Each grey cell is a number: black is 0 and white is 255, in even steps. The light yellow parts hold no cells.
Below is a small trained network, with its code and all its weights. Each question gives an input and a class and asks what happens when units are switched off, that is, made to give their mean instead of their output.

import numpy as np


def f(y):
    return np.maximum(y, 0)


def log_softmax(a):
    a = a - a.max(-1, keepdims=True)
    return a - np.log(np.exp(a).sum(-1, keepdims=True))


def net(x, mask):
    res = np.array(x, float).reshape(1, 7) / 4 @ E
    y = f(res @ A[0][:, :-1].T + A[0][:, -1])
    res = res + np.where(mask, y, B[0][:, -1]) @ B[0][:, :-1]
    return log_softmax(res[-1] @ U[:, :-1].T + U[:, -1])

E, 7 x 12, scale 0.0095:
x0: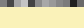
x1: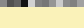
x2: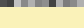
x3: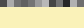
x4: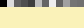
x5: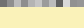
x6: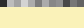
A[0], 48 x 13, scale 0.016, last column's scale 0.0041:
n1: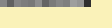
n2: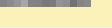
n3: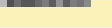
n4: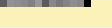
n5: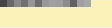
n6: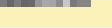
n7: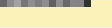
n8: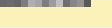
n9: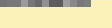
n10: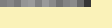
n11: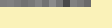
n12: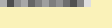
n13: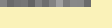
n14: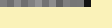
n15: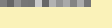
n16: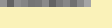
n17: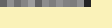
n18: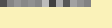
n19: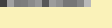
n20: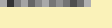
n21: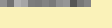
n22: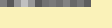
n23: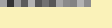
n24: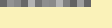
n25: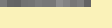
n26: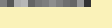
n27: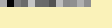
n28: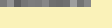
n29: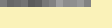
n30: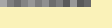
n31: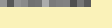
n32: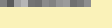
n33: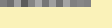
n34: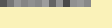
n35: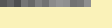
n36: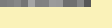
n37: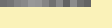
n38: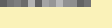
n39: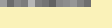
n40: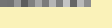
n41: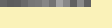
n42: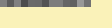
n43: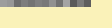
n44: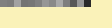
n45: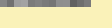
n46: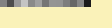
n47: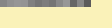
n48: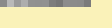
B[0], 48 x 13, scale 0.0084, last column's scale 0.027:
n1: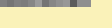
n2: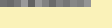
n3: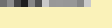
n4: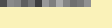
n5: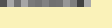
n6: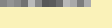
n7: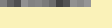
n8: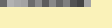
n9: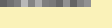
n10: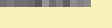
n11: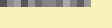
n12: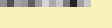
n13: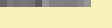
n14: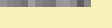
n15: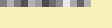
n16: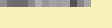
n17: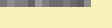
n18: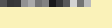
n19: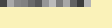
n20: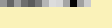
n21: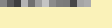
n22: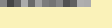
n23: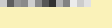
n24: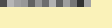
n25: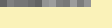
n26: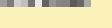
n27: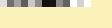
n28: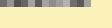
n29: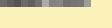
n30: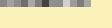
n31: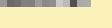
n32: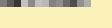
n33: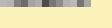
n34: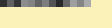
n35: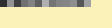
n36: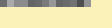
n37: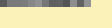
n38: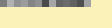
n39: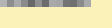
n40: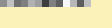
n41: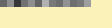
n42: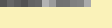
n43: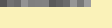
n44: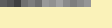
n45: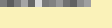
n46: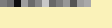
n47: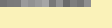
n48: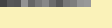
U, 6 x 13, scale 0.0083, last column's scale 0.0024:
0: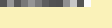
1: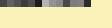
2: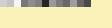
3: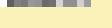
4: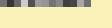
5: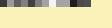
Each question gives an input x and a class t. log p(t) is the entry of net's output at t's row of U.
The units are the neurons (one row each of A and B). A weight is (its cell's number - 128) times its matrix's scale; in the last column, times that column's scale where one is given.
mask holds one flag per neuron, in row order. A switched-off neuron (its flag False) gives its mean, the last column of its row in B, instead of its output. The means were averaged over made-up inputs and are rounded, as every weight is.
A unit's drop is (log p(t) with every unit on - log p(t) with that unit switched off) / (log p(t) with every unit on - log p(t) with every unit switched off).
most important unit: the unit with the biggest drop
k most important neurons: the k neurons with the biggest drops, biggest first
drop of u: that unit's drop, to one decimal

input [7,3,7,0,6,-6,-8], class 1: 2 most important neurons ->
n42, n35
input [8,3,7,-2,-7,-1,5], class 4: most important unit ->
n32
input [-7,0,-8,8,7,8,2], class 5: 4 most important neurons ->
n27, n19, n23, n18
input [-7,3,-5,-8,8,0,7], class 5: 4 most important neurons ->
n27, n19, n23, n18
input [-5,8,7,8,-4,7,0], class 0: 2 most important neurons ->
n18, n34
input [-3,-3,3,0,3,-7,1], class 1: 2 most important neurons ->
n27, n40
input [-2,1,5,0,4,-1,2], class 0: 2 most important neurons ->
n20, n12
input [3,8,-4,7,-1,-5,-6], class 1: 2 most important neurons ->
n3, n42
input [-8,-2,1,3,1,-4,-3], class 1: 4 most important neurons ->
n27, n40, n23, n15
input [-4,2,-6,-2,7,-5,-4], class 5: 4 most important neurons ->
n27, n23, n18, n19
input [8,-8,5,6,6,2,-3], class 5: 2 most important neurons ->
n27, n23
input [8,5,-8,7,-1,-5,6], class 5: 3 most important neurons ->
n27, n23, n20
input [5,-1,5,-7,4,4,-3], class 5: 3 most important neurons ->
n27, n23, n5
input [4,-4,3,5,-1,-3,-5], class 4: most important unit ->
n19
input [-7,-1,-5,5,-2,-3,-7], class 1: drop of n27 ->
0.2
